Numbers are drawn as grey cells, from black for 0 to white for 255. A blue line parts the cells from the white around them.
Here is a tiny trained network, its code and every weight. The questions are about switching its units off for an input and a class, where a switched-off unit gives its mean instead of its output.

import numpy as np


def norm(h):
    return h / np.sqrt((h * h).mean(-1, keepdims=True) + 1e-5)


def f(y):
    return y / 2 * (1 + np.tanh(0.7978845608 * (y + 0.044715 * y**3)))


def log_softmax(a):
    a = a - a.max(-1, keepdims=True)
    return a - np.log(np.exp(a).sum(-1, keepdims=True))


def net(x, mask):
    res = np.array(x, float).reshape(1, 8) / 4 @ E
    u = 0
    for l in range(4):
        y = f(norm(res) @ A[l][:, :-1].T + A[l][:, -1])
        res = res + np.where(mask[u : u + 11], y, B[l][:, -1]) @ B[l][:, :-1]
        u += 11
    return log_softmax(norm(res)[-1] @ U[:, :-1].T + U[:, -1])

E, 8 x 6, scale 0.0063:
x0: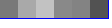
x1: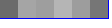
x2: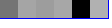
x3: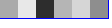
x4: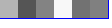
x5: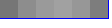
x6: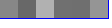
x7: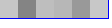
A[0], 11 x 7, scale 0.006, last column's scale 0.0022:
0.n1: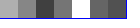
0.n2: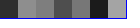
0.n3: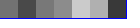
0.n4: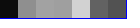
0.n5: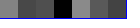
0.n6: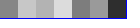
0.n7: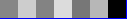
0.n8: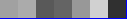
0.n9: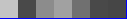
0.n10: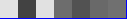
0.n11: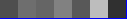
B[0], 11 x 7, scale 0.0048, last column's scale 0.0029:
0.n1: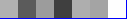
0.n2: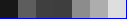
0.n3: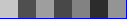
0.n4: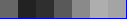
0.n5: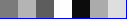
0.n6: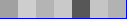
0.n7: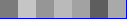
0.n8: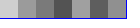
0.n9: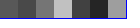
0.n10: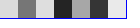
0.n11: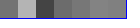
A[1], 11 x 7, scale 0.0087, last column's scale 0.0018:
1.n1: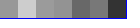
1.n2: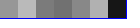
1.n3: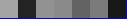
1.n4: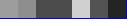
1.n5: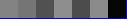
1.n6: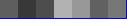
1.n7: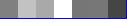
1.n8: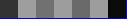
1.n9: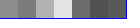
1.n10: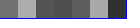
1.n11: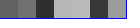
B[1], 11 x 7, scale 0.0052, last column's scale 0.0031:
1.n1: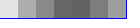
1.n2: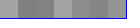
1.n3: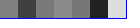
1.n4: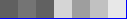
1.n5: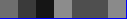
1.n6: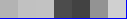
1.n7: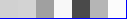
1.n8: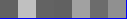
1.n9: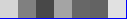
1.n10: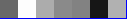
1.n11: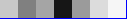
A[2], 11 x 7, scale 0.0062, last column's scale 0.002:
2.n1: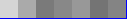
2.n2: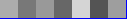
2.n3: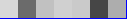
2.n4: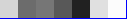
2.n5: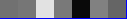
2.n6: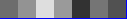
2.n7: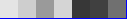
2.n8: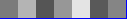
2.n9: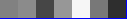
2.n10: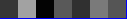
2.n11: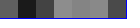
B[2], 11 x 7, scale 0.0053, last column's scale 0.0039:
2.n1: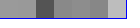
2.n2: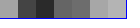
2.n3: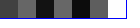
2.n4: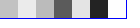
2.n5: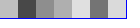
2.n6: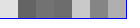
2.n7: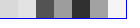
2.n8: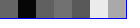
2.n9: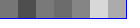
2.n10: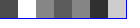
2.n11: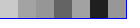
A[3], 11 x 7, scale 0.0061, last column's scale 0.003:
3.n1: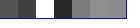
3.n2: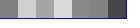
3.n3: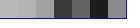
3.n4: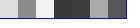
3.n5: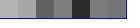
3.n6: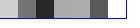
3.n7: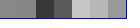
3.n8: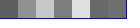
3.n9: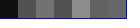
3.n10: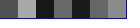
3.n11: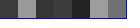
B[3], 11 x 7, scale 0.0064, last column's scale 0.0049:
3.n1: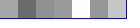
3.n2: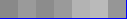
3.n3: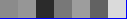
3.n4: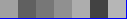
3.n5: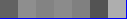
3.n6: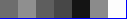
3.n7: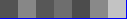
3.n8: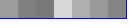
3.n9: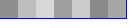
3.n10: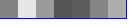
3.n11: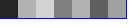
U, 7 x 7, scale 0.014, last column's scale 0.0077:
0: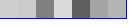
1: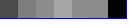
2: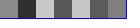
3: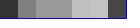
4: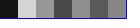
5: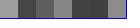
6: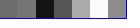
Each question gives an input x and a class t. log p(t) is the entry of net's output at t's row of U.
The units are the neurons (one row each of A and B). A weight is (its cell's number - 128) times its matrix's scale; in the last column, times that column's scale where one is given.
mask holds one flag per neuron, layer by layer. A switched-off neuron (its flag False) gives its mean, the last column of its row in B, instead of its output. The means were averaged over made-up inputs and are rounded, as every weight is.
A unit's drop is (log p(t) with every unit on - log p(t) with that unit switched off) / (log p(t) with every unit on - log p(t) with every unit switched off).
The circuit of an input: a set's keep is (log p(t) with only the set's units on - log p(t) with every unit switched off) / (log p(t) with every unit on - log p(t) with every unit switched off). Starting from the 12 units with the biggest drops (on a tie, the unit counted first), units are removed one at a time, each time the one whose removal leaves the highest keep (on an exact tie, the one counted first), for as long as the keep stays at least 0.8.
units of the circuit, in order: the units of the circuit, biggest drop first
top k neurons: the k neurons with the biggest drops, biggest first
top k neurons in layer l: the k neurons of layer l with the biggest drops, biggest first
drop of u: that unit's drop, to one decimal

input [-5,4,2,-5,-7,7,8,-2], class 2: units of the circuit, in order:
2.n5
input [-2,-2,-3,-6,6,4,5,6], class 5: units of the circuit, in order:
2.n3; 1.n3
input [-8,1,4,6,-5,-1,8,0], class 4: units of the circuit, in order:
1.n7; 1.n10
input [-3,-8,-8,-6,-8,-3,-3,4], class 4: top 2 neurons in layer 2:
2.n10; 2.n5
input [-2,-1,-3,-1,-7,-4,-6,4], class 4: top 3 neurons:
0.n5; 0.n10; 1.n10
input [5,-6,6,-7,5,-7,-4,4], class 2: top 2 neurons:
0.n10; 0.n5
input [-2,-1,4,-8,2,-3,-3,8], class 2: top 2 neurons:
0.n5; 0.n10
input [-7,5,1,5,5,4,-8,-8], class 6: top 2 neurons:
1.n11; 0.n5
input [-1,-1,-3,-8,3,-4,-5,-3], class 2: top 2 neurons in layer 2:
2.n7; 2.n3
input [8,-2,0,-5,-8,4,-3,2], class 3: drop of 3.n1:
0.2
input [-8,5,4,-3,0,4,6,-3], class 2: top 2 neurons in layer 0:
0.n5; 0.n2
